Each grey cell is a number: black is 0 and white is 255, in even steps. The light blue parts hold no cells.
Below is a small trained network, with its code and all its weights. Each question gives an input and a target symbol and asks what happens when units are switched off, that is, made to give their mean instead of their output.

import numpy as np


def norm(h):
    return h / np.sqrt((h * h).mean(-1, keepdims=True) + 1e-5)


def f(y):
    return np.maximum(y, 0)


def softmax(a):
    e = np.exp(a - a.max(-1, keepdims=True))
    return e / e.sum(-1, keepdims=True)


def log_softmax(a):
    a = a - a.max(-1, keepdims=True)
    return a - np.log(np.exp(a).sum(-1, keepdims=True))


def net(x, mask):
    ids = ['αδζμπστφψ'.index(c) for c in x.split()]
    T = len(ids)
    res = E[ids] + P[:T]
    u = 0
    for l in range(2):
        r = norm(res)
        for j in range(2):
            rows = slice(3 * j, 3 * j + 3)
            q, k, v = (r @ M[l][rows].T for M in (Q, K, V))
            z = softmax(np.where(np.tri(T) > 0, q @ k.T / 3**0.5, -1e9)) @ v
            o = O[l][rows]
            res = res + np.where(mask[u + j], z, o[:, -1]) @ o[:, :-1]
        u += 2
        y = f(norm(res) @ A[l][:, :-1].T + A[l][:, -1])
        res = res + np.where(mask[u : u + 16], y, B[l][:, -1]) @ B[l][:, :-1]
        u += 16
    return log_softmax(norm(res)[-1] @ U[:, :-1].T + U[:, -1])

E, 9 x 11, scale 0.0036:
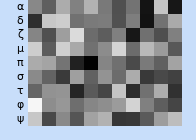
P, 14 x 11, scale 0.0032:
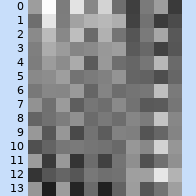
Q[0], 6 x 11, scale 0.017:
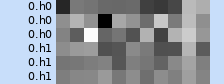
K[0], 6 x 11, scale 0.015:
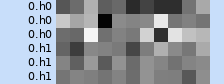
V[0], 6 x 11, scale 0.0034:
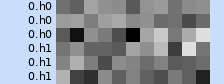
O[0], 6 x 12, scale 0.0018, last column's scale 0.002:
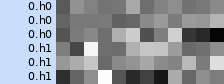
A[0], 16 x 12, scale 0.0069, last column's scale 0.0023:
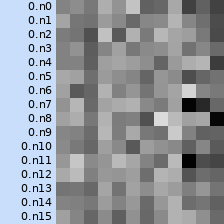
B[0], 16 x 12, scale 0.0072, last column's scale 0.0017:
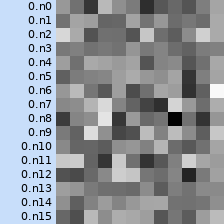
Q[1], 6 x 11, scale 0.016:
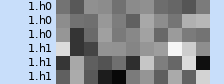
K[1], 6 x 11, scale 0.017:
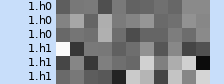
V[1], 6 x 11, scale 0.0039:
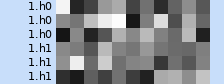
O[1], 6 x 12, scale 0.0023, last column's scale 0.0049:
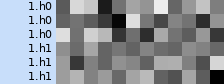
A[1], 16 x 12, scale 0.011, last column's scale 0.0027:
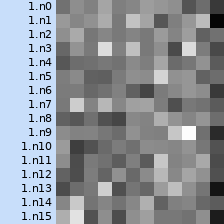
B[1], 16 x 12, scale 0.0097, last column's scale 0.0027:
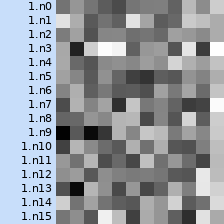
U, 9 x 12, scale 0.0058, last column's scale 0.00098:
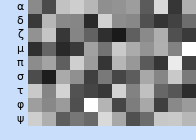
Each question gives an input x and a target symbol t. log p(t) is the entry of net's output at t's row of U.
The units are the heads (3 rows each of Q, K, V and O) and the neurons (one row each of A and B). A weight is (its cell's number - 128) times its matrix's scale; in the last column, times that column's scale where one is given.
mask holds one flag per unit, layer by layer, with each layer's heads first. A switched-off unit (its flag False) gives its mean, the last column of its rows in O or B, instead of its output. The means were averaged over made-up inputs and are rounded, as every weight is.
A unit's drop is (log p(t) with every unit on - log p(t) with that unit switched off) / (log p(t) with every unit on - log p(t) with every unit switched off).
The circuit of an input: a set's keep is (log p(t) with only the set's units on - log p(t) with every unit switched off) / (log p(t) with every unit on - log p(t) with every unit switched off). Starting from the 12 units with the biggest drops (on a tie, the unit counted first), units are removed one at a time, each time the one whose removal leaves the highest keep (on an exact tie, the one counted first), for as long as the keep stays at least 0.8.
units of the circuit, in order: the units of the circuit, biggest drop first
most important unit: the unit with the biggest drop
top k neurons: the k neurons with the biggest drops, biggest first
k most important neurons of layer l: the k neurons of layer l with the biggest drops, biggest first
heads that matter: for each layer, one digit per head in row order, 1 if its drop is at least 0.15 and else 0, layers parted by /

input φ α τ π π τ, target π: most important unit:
1.h0
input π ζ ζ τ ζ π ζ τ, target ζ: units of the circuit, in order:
[0.h1 1.n6 0.n9]
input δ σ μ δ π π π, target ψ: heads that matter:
00 / 00
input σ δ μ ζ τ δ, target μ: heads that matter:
11 / 01
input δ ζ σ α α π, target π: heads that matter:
00 / 01
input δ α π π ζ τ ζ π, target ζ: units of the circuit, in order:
[1.n6 0.h1]
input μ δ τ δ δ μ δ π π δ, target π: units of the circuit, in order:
[1.h0 1.n12]
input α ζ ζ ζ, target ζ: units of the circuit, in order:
[0.n11 1.n6]
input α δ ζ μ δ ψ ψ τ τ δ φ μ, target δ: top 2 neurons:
[1.n10 1.n3]
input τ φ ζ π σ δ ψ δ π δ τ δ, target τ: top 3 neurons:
[1.n11 0.n6 0.n9]
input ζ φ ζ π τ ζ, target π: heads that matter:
11 / 10
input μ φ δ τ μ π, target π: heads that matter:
00 / 00
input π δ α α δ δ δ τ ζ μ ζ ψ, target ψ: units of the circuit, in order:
[1.h1 1.n1]
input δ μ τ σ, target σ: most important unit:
0.n7
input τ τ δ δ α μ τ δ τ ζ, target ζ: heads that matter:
10 / 00
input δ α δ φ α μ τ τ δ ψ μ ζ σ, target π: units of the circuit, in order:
[0.n2 1.n15]
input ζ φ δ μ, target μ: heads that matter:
00 / 00
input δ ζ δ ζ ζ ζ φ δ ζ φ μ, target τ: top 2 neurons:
[0.n6 0.n9]
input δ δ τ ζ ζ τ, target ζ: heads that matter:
01 / 11
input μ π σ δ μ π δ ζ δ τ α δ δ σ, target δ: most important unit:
1.n10
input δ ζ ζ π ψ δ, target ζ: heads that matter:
11 / 11
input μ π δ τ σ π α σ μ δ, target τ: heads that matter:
01 / 10
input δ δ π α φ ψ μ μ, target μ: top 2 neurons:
[1.n9 0.n11]
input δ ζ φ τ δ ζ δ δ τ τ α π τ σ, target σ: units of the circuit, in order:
[0.h0 0.n7 1.n13]
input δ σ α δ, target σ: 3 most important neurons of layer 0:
[0.n6 0.n11 0.n0]
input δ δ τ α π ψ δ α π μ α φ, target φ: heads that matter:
10 / 00
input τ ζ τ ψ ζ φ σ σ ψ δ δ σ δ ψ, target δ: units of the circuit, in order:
[1.n10]
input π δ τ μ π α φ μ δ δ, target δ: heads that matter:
00 / 01
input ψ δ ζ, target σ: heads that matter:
00 / 01
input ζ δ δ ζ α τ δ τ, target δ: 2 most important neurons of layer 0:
[0.n6 0.n9]
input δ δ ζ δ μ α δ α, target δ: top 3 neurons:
[1.n3 0.n6 1.n10]
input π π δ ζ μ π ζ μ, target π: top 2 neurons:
[1.n12 0.n1]
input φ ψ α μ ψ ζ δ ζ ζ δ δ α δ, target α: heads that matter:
00 / 01
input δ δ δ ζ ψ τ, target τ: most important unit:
1.n14
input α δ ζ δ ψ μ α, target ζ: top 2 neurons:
[0.n6 1.n5]
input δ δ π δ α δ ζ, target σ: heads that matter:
00 / 00
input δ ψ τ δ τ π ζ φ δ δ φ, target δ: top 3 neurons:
[0.n8 0.n6 0.n12]
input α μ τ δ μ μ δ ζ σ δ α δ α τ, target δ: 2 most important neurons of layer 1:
[1.n10 1.n3]
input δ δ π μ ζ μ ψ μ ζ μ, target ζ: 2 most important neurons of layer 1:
[1.n5 1.n8]
